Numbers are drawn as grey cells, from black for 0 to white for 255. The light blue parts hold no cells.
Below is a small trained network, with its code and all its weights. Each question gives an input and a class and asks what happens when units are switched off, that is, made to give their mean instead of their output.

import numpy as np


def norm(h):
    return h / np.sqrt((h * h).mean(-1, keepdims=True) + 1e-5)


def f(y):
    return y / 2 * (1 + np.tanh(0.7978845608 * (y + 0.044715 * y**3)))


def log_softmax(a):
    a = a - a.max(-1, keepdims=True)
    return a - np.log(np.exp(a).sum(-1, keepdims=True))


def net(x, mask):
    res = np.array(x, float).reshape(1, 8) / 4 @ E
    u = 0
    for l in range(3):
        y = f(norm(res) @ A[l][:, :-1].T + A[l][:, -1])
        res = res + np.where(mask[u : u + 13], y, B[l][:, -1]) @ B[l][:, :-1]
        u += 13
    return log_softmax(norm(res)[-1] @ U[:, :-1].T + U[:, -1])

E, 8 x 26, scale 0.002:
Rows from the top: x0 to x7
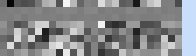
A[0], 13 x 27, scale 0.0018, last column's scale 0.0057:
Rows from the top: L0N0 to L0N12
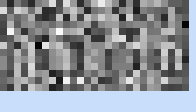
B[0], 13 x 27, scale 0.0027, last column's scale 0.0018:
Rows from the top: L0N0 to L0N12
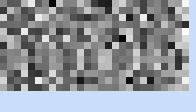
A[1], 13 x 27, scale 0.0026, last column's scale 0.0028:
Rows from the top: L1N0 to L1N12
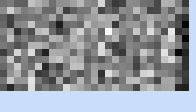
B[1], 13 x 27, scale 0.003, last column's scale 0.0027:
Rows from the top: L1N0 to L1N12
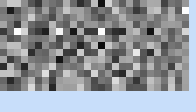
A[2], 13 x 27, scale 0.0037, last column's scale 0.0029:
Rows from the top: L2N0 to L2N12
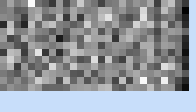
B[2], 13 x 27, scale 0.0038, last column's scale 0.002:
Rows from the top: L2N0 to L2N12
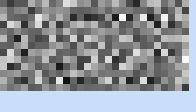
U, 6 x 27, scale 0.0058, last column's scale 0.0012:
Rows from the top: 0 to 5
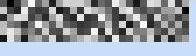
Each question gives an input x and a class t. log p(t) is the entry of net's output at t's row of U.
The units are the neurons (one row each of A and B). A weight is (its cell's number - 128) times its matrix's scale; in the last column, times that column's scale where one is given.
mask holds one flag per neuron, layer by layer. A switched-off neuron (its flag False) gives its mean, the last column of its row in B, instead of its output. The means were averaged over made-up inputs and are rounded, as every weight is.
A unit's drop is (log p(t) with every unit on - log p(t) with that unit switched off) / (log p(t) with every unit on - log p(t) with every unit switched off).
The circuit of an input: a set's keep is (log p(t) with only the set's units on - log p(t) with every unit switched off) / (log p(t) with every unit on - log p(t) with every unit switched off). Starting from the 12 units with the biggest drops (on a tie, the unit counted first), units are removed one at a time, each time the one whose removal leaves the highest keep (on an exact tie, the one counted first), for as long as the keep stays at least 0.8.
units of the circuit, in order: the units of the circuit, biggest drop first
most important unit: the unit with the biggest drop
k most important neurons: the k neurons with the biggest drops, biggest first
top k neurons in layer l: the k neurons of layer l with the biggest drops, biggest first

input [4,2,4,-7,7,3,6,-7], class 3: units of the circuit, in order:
(L2N2)
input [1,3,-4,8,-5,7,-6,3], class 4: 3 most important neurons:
(L1N6, L1N0, L0N4)
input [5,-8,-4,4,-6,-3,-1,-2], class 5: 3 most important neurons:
(L0N6, L2N3, L1N1)
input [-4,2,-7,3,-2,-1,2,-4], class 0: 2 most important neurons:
(L1N1, L0N11)
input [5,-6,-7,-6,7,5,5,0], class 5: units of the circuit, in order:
(L1N9, L2N7)
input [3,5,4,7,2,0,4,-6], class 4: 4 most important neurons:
(L1N6, L1N0, L0N11, L2N8)
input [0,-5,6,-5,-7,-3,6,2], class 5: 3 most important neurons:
(L0N6, L2N3, L0N10)
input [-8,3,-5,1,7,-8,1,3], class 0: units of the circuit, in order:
(L1N11, L2N0)
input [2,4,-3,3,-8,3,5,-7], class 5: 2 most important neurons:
(L0N6, L2N3)
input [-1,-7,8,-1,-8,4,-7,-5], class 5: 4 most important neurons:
(L0N6, L2N3, L0N4, L1N8)
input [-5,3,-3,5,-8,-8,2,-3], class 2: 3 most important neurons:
(L1N4, L0N1, L1N9)
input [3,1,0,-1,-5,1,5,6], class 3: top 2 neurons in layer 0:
(L0N11, L0N10)
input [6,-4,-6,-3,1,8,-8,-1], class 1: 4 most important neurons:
(L0N12, L0N10, L2N5, L1N4)
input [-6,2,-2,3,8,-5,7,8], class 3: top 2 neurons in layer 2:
(L2N11, L2N5)
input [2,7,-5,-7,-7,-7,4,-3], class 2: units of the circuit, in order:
(L1N4)
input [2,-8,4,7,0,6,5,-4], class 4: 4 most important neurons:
(L1N6, L1N0, L1N4, L2N8)
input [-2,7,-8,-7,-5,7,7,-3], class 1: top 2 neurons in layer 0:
(L0N4, L0N7)
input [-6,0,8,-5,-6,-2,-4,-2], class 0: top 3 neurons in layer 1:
(L1N1, L1N11, L1N9)
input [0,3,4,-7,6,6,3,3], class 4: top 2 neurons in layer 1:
(L1N10, L1N4)
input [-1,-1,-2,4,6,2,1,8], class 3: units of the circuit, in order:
(L2N11)
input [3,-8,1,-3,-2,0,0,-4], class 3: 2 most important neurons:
(L0N2, L2N2)
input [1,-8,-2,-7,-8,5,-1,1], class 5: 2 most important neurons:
(L0N6, L2N3)
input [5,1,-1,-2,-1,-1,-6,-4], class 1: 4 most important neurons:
(L0N12, L0N10, L2N5, L1N1)
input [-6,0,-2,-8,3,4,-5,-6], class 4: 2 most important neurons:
(L0N5, L1N10)
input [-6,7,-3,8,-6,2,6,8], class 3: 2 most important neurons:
(L0N11, L2N11)
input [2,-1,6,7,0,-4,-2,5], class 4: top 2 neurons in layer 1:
(L1N6, L1N0)
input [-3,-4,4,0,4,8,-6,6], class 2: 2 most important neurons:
(L0N4, L1N7)
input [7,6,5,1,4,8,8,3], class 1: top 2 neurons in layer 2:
(L2N9, L2N0)
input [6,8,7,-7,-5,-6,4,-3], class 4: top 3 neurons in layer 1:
(L1N10, L1N1, L1N11)
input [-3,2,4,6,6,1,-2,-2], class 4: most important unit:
L1N0
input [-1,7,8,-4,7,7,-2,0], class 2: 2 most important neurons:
(L1N7, L0N9)
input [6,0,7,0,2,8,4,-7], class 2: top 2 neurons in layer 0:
(L0N9, L0N11)
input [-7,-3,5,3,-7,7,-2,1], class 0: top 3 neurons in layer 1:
(L1N11, L1N1, L1N4)
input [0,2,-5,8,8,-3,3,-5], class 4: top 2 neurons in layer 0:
(L0N6, L0N11)
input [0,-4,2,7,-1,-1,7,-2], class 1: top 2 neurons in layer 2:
(L2N5, L2N9)
